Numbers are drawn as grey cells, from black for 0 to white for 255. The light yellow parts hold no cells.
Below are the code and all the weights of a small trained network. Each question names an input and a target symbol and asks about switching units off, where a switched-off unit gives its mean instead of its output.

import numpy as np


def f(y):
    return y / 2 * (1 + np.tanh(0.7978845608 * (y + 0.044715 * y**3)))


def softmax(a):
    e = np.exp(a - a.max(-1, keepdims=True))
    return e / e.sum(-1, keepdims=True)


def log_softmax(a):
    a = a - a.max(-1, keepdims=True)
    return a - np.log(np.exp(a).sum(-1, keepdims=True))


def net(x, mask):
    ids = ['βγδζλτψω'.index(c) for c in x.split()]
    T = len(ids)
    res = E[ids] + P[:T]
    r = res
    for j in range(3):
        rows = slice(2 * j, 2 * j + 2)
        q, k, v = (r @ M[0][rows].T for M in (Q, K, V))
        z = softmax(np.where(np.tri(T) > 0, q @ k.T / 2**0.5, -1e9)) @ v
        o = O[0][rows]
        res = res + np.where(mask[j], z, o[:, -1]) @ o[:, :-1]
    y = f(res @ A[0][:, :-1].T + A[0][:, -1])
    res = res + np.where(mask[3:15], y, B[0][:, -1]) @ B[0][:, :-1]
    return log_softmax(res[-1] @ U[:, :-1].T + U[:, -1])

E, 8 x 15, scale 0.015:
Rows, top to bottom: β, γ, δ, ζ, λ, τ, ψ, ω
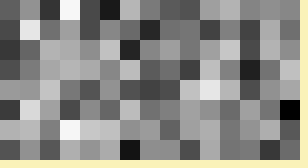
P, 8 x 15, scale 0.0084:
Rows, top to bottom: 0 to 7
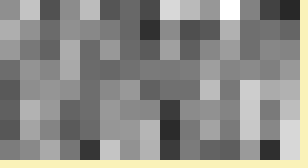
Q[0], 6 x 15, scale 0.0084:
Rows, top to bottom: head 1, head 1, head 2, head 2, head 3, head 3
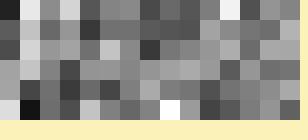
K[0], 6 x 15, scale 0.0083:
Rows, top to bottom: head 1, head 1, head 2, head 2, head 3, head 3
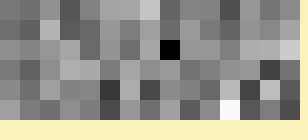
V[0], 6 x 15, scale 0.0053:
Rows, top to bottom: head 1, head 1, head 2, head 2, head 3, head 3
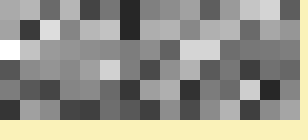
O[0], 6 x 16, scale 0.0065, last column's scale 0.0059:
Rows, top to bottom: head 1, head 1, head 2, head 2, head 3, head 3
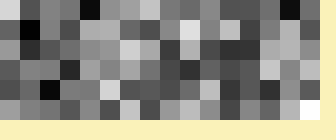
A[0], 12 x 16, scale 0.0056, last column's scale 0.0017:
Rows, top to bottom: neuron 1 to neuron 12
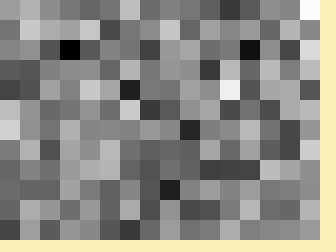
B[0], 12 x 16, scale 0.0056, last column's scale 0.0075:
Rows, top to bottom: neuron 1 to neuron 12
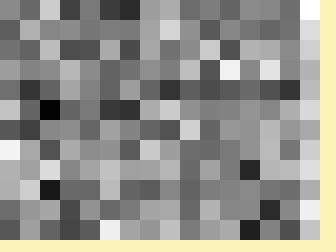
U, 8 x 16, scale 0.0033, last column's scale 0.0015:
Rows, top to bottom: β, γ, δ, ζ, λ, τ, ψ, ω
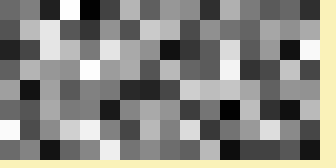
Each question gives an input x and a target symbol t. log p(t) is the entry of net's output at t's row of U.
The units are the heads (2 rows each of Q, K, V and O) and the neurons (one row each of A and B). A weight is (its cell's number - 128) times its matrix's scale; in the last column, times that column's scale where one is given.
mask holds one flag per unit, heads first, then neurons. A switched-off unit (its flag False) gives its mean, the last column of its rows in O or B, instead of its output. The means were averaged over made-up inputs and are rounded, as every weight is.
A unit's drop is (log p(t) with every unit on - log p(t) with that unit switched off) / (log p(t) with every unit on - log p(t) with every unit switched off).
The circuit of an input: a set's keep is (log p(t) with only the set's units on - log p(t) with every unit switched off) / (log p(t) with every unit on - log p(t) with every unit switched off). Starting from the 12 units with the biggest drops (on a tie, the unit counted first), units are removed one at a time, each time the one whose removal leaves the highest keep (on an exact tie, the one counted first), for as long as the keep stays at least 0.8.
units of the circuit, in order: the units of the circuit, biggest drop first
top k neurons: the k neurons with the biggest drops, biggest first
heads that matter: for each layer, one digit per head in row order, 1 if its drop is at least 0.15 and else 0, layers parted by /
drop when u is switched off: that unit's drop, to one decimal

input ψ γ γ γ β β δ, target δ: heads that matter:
100
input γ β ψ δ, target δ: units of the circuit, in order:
[neuron 5; head 3; head 1]
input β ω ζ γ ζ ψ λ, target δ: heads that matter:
001
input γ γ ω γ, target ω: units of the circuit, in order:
[head 3]
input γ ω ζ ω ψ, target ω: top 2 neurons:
[neuron 4; neuron 10]
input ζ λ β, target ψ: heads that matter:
111
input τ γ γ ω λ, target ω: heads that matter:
001
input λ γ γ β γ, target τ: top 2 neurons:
[neuron 9; neuron 1]
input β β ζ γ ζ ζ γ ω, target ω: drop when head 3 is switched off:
0.9
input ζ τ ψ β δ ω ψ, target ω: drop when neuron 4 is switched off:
0.3
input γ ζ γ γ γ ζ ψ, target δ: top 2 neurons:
[neuron 6; neuron 1]
